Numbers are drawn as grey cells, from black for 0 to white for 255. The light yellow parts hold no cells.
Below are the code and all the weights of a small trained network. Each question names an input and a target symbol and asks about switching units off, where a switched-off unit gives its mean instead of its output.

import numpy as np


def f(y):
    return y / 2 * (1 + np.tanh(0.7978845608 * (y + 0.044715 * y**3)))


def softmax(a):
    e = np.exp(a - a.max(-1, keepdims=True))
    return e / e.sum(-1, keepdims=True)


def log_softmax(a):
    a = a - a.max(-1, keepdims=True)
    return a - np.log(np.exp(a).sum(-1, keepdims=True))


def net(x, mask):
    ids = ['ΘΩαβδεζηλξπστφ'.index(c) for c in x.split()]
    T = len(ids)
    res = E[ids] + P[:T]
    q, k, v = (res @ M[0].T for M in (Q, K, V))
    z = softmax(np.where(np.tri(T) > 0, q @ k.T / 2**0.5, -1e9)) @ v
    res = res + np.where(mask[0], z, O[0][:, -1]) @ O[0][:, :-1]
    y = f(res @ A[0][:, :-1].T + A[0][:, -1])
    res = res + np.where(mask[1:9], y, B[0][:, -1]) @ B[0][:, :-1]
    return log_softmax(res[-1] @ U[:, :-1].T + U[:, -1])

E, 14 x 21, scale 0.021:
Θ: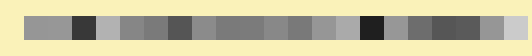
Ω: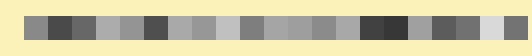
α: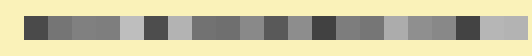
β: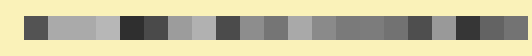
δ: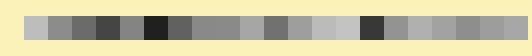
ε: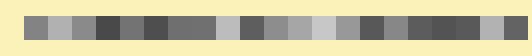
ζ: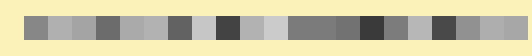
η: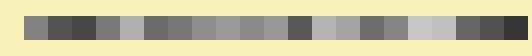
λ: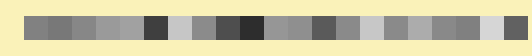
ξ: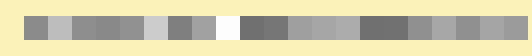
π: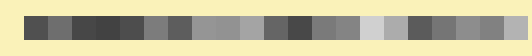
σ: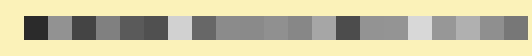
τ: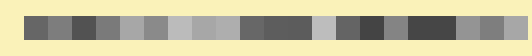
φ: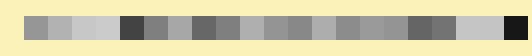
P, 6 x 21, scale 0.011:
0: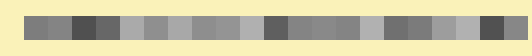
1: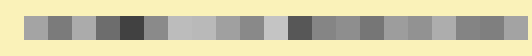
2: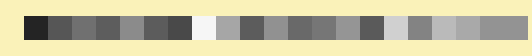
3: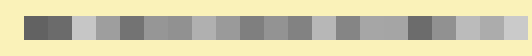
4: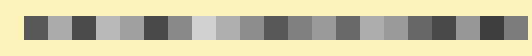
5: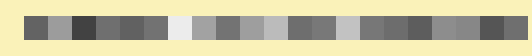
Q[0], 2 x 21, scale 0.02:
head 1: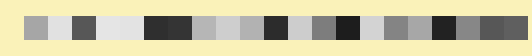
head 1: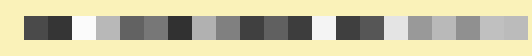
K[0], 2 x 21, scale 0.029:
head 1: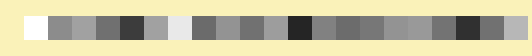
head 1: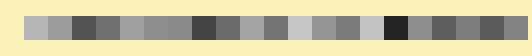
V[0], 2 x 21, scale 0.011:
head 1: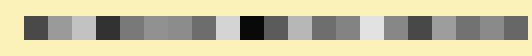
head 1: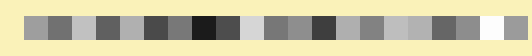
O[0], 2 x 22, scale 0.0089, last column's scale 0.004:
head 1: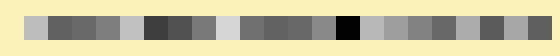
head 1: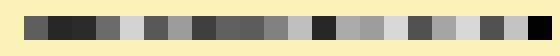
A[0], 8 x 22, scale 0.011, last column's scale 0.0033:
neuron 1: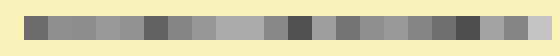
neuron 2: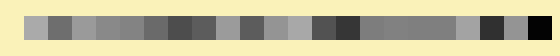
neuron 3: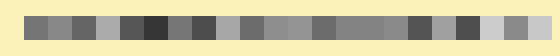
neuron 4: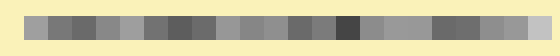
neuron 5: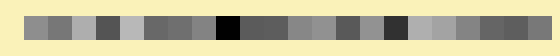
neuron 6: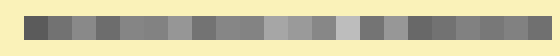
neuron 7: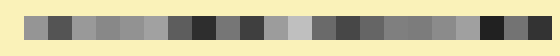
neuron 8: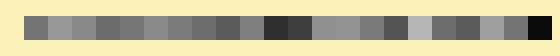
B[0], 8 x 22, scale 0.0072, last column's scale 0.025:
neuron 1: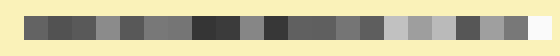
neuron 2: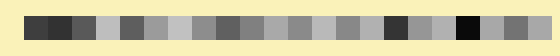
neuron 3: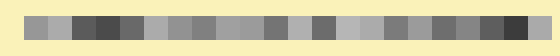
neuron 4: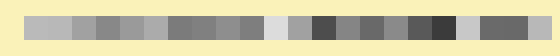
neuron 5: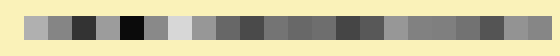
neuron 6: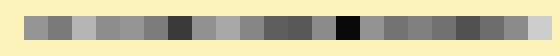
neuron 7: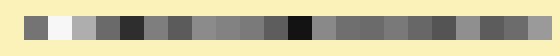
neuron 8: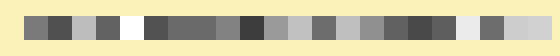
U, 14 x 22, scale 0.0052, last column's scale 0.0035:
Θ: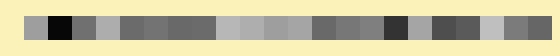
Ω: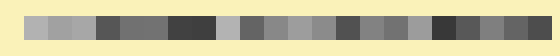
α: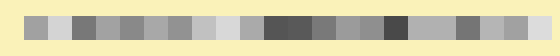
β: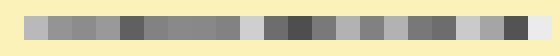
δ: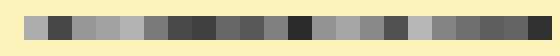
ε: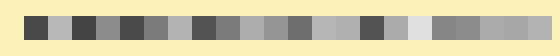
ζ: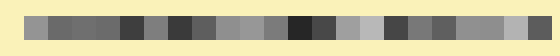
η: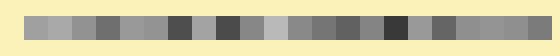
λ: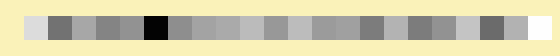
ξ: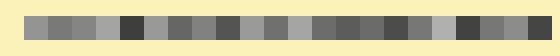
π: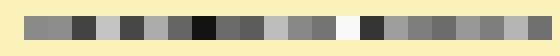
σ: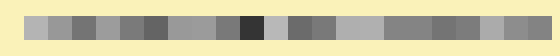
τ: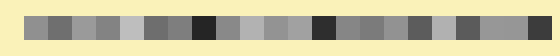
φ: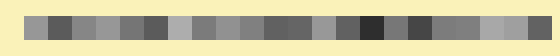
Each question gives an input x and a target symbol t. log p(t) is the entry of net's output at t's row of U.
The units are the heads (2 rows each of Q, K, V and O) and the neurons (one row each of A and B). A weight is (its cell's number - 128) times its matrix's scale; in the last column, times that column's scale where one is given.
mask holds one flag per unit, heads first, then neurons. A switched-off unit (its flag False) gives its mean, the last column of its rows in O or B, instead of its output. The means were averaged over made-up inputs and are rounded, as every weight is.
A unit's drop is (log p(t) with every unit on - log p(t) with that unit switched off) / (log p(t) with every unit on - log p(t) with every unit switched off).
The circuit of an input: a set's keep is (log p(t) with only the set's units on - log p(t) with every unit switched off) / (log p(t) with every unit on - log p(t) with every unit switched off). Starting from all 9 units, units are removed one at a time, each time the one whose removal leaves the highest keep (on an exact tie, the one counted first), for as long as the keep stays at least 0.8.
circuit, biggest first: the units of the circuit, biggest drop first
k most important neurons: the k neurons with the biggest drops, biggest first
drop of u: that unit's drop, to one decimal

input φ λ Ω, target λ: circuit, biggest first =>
[head 1; neuron 1]
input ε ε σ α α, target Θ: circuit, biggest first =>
[head 1; neuron 2]
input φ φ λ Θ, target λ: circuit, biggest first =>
[head 1; neuron 1]
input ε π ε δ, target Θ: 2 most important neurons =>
[neuron 2; neuron 8]
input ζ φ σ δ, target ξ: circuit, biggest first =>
[neuron 6; head 1]
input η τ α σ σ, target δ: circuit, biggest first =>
[head 1; neuron 8; neuron 1]
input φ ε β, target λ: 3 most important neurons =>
[neuron 1; neuron 2; neuron 7]
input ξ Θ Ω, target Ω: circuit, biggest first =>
[head 1]
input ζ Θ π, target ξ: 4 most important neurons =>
[neuron 6; neuron 8; neuron 4; neuron 7]
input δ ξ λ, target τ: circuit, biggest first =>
[head 1; neuron 6]
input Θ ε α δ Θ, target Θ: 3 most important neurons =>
[neuron 2; neuron 7; neuron 8]
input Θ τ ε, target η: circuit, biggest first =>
[head 1; neuron 6; neuron 1]
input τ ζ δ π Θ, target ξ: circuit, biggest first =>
[neuron 6; head 1; neuron 8]
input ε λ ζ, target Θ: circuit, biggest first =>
[neuron 2; head 1]
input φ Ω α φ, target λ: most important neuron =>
[neuron 1]
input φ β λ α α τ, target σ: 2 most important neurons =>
[neuron 2; neuron 1]
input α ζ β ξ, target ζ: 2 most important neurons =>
[neuron 7; neuron 6]
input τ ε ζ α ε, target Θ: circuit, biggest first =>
[neuron 2; head 1]
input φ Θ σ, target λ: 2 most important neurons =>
[neuron 1; neuron 2]
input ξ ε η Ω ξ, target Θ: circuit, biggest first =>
[head 1; neuron 2]
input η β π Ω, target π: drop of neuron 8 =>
0.7
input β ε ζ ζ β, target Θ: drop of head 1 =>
1.3
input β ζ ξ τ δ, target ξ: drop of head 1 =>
1.1
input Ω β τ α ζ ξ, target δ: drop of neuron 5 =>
0.0
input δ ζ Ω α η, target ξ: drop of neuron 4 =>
0.1
